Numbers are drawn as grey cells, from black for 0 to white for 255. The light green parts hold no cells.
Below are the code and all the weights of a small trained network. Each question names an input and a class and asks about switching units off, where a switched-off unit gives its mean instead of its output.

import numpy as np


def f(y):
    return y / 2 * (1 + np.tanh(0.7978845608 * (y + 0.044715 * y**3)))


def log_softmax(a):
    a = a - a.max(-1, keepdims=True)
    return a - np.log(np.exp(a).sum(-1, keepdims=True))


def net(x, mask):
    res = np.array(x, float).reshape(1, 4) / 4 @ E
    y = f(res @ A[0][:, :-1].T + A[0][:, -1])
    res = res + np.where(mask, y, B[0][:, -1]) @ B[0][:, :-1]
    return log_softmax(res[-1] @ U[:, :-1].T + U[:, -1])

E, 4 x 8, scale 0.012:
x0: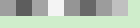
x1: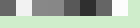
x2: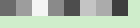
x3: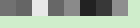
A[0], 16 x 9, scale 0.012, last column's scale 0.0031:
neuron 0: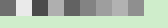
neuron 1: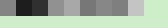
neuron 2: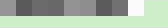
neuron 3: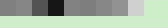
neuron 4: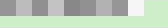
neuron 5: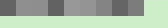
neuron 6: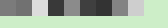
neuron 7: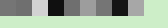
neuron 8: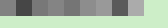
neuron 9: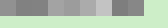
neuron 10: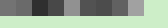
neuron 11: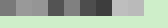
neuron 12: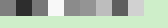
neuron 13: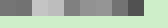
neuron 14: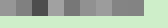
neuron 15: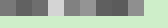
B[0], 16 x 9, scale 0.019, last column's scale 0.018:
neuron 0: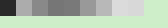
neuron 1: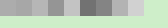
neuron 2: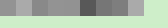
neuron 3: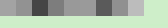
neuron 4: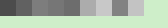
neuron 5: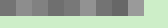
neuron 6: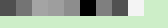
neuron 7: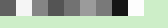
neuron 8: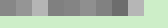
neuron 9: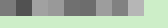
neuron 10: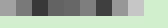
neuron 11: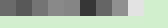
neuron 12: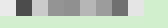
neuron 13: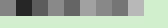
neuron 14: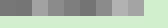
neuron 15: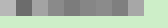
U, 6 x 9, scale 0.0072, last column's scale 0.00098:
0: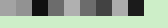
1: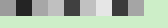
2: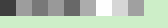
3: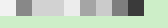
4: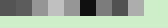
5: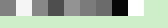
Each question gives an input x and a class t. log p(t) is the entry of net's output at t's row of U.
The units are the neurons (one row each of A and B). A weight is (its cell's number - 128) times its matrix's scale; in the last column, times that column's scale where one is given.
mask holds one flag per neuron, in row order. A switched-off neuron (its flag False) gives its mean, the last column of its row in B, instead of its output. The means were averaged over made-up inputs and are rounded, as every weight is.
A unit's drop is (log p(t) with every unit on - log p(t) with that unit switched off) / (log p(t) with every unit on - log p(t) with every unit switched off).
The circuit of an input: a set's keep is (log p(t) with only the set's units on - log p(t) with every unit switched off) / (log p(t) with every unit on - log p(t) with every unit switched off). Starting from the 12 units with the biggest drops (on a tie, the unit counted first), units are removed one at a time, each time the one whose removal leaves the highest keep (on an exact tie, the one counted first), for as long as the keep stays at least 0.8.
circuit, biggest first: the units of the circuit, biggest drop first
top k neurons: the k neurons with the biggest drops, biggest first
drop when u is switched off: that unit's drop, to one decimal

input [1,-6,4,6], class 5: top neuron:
neuron 7
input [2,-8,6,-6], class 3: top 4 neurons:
neuron 12; neuron 1; neuron 8; neuron 15
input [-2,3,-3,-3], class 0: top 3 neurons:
neuron 3; neuron 4; neuron 10
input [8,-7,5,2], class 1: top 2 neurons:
neuron 13; neuron 9
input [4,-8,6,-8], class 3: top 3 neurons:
neuron 12; neuron 1; neuron 8
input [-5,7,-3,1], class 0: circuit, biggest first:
neuron 3; neuron 10
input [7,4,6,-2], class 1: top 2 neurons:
neuron 13; neuron 12
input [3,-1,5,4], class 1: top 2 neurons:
neuron 13; neuron 11
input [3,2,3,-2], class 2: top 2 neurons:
neuron 0; neuron 6
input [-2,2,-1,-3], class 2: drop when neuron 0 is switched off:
0.1
